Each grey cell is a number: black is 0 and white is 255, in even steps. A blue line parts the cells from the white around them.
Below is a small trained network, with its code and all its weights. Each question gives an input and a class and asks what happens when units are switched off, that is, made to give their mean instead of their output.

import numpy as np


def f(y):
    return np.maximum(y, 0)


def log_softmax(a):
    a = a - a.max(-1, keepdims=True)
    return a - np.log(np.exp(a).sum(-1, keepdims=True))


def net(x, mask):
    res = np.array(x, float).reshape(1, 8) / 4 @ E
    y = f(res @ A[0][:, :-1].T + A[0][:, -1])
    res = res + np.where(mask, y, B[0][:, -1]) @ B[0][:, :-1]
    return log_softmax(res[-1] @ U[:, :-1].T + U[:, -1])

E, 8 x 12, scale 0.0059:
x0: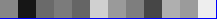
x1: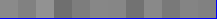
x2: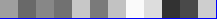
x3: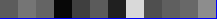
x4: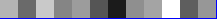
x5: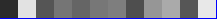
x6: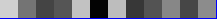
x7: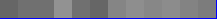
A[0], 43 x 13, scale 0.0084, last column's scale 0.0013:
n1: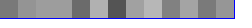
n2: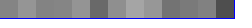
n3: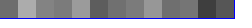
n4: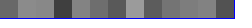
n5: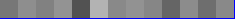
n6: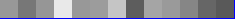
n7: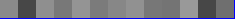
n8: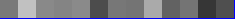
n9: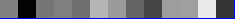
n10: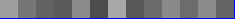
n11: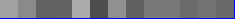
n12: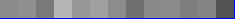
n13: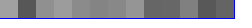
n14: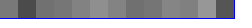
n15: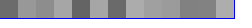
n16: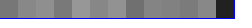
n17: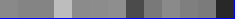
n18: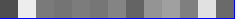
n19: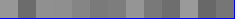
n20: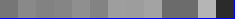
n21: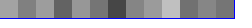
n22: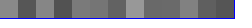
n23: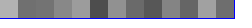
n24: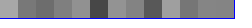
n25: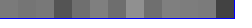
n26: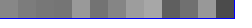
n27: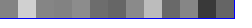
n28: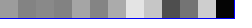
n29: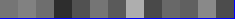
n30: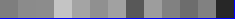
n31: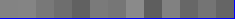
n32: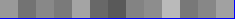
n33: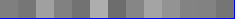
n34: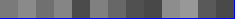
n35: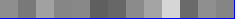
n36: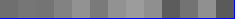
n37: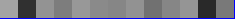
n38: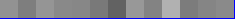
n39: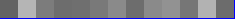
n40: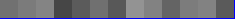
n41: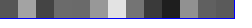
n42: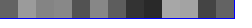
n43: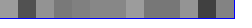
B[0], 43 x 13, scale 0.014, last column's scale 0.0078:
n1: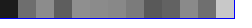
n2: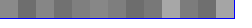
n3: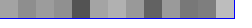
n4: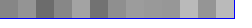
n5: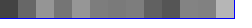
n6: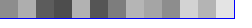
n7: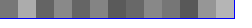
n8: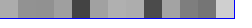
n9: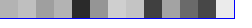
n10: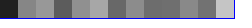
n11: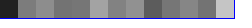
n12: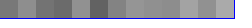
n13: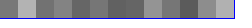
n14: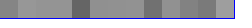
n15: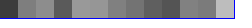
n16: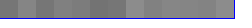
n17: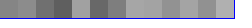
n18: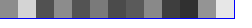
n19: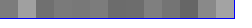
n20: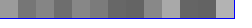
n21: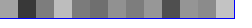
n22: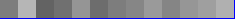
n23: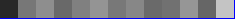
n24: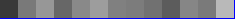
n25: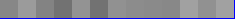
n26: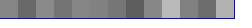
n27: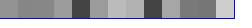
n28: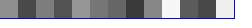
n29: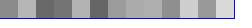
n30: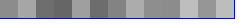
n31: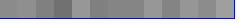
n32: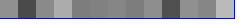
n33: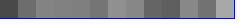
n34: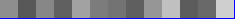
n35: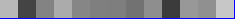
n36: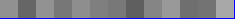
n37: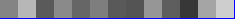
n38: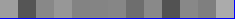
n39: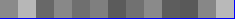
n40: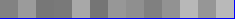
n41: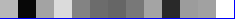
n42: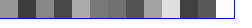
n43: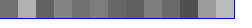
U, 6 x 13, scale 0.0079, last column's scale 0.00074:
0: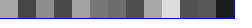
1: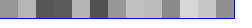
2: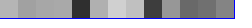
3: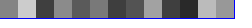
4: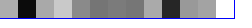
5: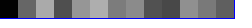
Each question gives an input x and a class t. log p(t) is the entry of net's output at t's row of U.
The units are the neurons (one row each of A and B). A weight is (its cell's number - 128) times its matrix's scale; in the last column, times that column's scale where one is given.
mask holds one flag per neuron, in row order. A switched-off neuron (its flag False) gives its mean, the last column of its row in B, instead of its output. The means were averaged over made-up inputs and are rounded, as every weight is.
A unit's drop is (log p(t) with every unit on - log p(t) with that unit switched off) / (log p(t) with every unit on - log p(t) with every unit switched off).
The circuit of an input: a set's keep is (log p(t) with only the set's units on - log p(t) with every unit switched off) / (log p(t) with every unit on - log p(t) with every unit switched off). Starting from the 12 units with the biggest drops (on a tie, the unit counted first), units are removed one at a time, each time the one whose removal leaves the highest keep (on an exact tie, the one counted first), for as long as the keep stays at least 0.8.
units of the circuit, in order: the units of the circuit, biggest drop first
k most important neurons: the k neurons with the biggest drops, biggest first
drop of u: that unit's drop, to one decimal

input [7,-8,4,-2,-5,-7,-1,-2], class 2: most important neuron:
(n9)
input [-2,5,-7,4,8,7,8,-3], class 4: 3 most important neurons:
(n21; n35; n32)
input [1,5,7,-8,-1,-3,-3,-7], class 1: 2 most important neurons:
(n6; n42)
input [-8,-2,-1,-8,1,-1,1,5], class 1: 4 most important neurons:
(n6; n9; n30; n17)
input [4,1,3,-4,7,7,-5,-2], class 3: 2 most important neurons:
(n18; n41)
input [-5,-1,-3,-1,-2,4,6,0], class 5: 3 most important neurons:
(n9; n10; n11)
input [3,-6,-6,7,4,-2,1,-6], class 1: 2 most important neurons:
(n29; n28)
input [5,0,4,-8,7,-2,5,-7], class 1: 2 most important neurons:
(n6; n41)
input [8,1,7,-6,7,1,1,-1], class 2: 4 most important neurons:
(n9; n42; n41; n34)
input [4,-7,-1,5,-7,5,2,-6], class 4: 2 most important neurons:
(n41; n6)
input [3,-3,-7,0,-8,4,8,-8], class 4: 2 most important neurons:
(n41; n28)
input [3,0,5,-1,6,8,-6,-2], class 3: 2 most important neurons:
(n18; n41)
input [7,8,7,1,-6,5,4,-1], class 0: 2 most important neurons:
(n28; n20)
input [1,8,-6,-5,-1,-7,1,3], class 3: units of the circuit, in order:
(n37)
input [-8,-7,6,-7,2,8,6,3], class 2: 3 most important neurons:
(n8; n27; n3)
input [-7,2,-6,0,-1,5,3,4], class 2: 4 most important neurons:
(n8; n27; n28; n3)
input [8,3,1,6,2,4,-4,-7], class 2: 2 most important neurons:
(n9; n6)
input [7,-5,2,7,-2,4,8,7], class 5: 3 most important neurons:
(n10; n23; n24)
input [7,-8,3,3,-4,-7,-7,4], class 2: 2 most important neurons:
(n9; n18)
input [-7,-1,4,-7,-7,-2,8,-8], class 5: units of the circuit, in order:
(n11)
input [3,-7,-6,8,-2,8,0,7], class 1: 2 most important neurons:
(n29; n4)
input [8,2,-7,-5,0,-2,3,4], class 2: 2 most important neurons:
(n9; n28)
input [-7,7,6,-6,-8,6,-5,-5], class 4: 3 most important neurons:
(n41; n9; n42)
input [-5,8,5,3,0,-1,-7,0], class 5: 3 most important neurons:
(n1; n42; n9)
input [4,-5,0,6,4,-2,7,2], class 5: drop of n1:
-0.1
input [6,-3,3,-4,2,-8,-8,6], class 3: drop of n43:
0.2
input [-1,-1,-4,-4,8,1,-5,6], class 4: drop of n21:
0.0
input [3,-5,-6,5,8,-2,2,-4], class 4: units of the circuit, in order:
(n21)
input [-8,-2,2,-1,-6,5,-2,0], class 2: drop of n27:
0.1
